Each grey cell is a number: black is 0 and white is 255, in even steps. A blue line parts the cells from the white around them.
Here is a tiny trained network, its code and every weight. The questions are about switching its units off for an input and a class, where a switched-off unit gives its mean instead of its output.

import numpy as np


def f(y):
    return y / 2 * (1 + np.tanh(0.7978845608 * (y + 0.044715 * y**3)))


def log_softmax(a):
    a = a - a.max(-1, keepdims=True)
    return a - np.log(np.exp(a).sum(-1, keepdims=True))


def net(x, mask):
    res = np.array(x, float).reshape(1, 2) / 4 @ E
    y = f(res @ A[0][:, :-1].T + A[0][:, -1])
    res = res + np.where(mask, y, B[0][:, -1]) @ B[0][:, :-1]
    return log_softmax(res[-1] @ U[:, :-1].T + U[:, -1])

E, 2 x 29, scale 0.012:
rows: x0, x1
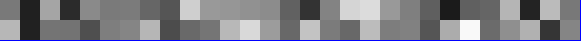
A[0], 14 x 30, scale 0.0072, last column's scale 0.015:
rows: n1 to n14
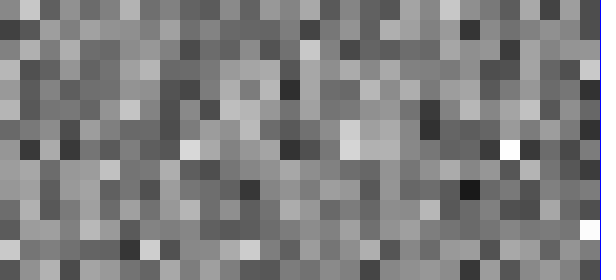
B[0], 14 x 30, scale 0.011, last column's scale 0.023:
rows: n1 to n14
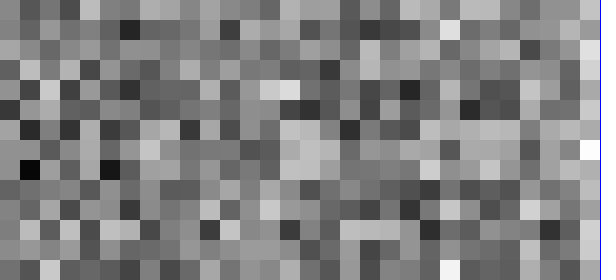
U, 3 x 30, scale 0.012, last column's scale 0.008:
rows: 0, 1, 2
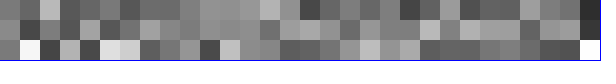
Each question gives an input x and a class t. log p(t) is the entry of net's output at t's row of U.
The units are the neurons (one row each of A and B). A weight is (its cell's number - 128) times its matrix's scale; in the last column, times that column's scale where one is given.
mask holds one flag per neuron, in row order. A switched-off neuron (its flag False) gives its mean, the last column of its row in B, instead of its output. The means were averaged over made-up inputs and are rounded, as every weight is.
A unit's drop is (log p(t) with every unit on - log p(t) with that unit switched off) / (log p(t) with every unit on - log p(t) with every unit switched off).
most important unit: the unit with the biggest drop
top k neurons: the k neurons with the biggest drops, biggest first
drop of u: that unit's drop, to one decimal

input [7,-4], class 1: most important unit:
n8
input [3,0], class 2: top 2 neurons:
n9, n1
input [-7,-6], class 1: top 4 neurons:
n9, n3, n1, n6
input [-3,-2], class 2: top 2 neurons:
n7, n8
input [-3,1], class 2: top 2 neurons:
n7, n8
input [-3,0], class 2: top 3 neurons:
n7, n8, n5
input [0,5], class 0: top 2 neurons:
n12, n5
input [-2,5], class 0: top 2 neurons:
n12, n5
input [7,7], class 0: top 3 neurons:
n6, n13, n5
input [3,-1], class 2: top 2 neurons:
n9, n1
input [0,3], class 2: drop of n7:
0.2
